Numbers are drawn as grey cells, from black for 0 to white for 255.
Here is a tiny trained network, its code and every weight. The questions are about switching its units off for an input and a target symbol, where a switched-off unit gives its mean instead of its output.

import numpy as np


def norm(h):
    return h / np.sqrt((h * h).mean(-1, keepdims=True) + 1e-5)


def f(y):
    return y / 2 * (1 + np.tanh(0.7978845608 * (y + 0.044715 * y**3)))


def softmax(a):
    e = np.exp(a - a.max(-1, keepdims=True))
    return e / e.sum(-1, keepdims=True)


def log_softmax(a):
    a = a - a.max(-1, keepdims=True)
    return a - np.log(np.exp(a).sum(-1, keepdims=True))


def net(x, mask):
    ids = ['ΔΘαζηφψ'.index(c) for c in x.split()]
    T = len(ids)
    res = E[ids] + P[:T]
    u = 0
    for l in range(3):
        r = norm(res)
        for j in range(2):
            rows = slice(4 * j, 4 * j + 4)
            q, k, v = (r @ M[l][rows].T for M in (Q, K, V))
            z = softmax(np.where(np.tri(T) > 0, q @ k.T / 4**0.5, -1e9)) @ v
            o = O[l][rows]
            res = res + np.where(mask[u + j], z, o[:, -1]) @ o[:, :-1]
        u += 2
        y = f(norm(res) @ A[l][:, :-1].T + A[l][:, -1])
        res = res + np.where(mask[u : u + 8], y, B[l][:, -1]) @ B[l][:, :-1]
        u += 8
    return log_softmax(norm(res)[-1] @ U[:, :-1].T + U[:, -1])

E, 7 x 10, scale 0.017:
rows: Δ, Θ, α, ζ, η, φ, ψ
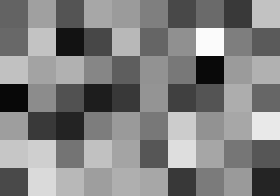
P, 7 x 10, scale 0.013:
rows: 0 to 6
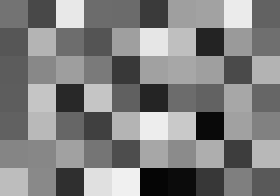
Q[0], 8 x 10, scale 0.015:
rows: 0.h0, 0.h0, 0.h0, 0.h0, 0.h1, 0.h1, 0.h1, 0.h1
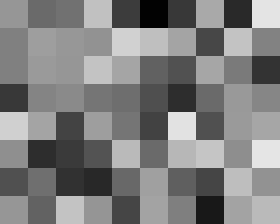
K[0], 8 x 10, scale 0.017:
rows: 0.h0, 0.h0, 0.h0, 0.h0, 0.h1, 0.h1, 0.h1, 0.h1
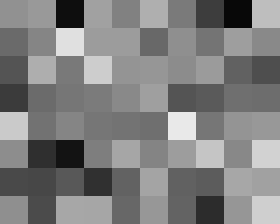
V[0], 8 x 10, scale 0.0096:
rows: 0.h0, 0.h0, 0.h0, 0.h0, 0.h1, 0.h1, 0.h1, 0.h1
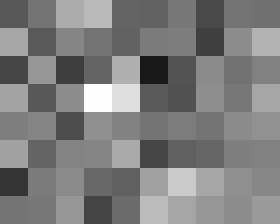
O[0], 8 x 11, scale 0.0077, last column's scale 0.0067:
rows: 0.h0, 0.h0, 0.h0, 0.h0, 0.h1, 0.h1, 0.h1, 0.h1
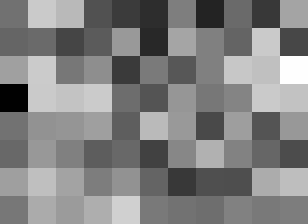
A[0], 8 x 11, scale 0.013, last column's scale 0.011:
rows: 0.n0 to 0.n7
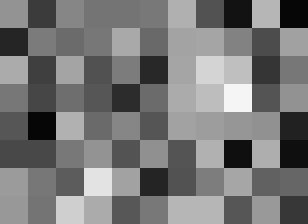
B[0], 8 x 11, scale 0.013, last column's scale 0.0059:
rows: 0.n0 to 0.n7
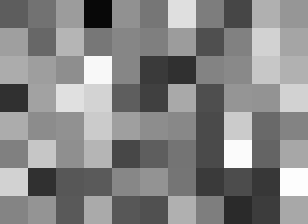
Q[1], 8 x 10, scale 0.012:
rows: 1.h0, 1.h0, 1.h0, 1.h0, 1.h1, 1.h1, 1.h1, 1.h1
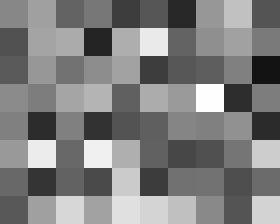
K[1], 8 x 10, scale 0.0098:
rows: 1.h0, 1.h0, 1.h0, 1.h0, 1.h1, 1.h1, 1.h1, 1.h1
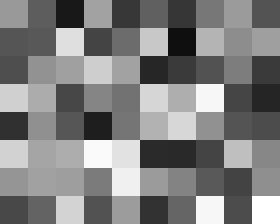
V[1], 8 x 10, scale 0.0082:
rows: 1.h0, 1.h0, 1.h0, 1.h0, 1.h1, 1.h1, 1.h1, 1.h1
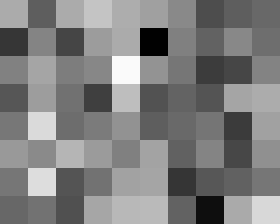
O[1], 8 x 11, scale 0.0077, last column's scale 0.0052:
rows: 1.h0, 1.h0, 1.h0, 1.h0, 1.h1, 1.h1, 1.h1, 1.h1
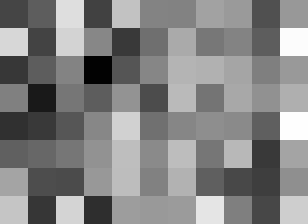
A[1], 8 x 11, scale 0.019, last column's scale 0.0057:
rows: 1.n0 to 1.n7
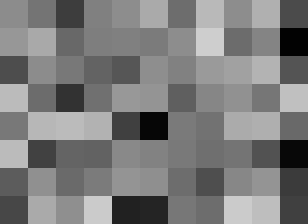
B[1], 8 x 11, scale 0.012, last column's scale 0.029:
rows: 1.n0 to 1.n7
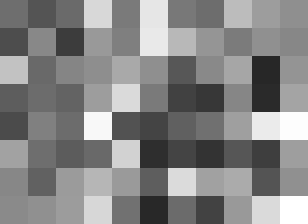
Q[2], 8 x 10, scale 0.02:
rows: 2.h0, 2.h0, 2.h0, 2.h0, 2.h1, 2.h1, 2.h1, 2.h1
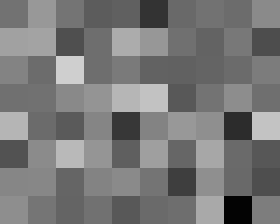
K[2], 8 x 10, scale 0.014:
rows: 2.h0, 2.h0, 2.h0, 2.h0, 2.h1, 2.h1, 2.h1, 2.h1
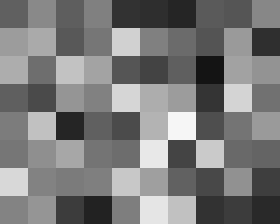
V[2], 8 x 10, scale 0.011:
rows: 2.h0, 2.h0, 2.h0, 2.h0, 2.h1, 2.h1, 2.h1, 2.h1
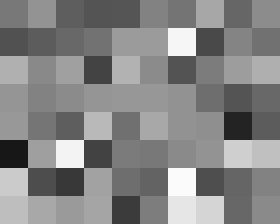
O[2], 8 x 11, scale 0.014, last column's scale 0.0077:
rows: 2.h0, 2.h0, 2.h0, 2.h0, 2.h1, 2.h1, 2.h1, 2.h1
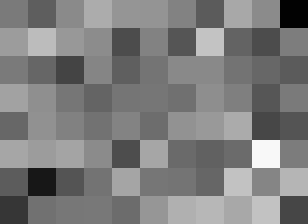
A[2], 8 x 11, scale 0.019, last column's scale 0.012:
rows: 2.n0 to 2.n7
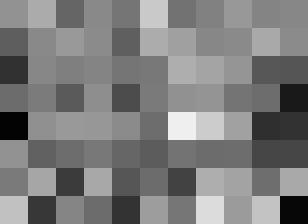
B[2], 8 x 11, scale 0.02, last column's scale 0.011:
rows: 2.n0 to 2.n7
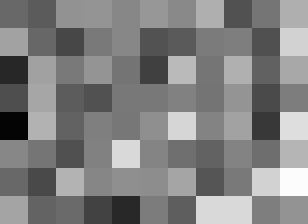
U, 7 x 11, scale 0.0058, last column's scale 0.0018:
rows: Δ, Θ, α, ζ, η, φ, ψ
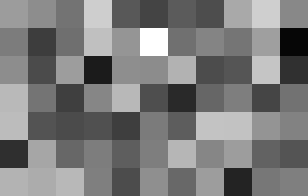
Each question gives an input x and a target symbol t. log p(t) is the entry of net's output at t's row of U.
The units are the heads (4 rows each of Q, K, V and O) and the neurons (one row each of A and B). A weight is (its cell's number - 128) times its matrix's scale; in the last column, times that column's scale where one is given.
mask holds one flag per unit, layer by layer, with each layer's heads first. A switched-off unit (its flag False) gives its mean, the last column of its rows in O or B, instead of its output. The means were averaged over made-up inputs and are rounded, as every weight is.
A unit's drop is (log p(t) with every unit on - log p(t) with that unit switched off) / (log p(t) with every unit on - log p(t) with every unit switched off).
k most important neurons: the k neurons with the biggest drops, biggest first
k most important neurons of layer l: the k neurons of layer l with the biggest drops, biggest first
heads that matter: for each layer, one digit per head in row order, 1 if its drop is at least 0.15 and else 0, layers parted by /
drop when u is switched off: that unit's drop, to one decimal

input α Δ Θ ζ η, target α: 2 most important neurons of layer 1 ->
[1.n4, 1.n7]
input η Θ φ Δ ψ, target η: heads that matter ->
10 / 01 / 01
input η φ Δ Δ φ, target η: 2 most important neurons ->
[1.n7, 0.n5]
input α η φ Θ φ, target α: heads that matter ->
10 / 00 / 00
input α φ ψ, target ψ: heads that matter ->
10 / 00 / 01
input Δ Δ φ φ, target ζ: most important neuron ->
[0.n6]
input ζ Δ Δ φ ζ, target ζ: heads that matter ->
10 / 00 / 00
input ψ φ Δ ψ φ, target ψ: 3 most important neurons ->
[1.n4, 1.n7, 0.n6]
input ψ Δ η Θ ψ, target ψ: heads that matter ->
00 / 00 / 01
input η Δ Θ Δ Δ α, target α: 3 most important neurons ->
[0.n0, 1.n4, 1.n7]
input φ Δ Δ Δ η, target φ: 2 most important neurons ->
[0.n2, 1.n7]
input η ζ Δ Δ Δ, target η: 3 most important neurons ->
[1.n7, 2.n7, 1.n4]
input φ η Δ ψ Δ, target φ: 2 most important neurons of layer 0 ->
[0.n5, 0.n2]
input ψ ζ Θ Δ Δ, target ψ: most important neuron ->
[1.n4]
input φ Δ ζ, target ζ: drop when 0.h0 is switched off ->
1.1
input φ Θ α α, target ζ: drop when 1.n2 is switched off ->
0.0
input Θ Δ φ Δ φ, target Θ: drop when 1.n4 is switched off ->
0.1
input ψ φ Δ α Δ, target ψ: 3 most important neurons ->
[1.n7, 1.n4, 0.n6]
